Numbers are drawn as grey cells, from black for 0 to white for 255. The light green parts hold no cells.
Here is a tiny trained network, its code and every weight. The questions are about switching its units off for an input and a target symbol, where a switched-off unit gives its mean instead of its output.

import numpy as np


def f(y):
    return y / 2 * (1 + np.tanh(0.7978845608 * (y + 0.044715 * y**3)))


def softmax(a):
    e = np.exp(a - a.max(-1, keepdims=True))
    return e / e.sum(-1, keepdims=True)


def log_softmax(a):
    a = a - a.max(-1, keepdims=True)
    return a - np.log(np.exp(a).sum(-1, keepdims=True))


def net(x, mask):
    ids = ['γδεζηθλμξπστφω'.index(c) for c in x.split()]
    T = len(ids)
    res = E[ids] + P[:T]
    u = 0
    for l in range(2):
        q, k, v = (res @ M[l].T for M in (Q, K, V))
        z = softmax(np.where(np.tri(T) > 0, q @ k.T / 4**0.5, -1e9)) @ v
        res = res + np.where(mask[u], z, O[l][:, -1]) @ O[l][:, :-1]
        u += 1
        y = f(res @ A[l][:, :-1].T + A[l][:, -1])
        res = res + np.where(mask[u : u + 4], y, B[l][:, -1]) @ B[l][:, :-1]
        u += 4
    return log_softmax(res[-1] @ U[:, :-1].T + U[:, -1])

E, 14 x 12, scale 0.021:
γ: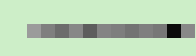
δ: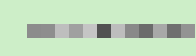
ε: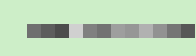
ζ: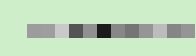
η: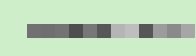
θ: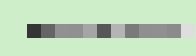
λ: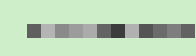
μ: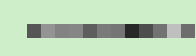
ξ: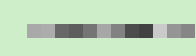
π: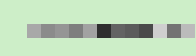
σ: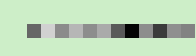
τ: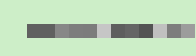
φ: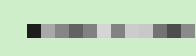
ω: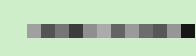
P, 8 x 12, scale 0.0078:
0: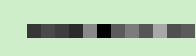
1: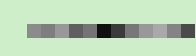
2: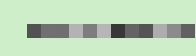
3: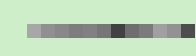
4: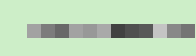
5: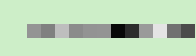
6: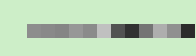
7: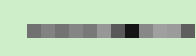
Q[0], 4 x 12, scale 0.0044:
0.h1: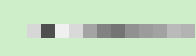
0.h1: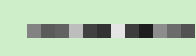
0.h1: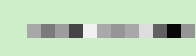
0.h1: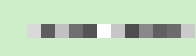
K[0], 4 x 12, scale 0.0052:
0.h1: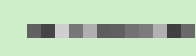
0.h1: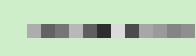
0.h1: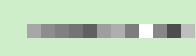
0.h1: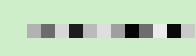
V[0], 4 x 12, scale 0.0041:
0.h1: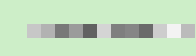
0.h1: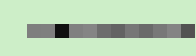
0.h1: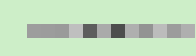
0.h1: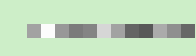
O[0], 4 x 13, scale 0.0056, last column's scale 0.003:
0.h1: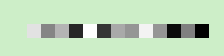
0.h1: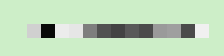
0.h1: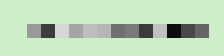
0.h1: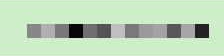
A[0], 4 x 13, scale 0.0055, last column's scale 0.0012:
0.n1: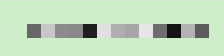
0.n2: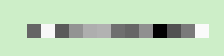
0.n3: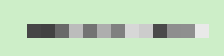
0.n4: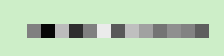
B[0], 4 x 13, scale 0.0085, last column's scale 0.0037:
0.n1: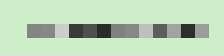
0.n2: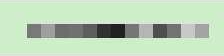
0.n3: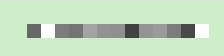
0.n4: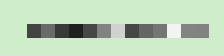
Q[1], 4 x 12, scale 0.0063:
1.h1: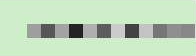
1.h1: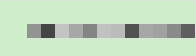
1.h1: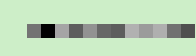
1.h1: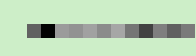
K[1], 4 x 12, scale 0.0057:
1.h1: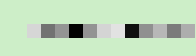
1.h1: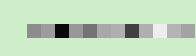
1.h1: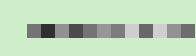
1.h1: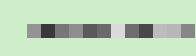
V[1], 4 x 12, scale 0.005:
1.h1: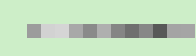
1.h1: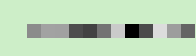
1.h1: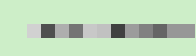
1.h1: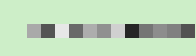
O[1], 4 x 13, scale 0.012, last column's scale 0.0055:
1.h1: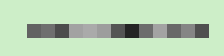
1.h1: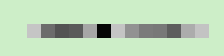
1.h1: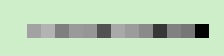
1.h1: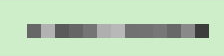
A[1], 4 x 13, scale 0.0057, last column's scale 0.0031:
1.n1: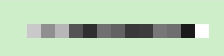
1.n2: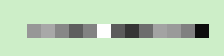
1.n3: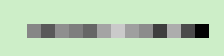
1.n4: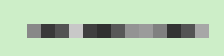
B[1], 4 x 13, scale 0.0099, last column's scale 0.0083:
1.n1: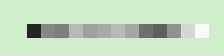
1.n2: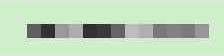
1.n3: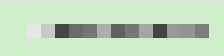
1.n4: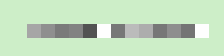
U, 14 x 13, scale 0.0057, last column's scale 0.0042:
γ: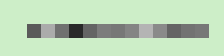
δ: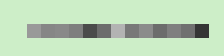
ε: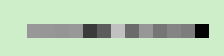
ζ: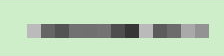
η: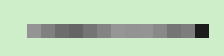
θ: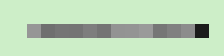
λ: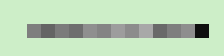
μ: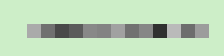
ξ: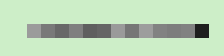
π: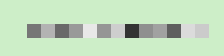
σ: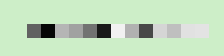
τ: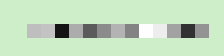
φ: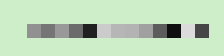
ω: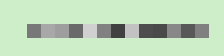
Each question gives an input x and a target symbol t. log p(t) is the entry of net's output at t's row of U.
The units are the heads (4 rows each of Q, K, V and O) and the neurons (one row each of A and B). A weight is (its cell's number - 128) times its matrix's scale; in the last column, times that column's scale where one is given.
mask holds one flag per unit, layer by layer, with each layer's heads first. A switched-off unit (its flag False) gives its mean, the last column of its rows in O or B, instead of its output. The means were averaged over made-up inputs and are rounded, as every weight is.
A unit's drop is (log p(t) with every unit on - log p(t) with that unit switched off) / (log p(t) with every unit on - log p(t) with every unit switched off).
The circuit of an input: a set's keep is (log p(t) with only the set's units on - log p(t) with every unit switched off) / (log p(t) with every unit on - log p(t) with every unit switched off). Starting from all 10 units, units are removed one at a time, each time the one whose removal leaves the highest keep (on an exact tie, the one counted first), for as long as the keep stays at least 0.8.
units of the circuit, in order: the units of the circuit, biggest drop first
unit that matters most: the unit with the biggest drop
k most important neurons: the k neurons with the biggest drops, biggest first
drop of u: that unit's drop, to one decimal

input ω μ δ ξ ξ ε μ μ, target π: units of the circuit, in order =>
1.h1; 0.h1
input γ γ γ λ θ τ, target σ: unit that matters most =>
1.n4
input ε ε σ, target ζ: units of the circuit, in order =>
0.n2; 1.h1
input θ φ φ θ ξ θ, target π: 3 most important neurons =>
1.n2; 0.n1; 0.n4
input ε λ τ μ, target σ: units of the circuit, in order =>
1.n1; 1.n4
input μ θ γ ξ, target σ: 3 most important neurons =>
1.n2; 1.n4; 1.n1
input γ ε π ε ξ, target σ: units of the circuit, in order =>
1.n2; 1.n4
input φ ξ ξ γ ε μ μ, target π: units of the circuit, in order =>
0.h1; 1.h1
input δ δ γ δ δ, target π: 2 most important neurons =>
1.n2; 0.n1
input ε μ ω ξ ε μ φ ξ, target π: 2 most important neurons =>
0.n1; 1.n2
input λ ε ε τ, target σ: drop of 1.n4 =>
0.1
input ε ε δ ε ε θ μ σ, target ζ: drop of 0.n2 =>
0.6
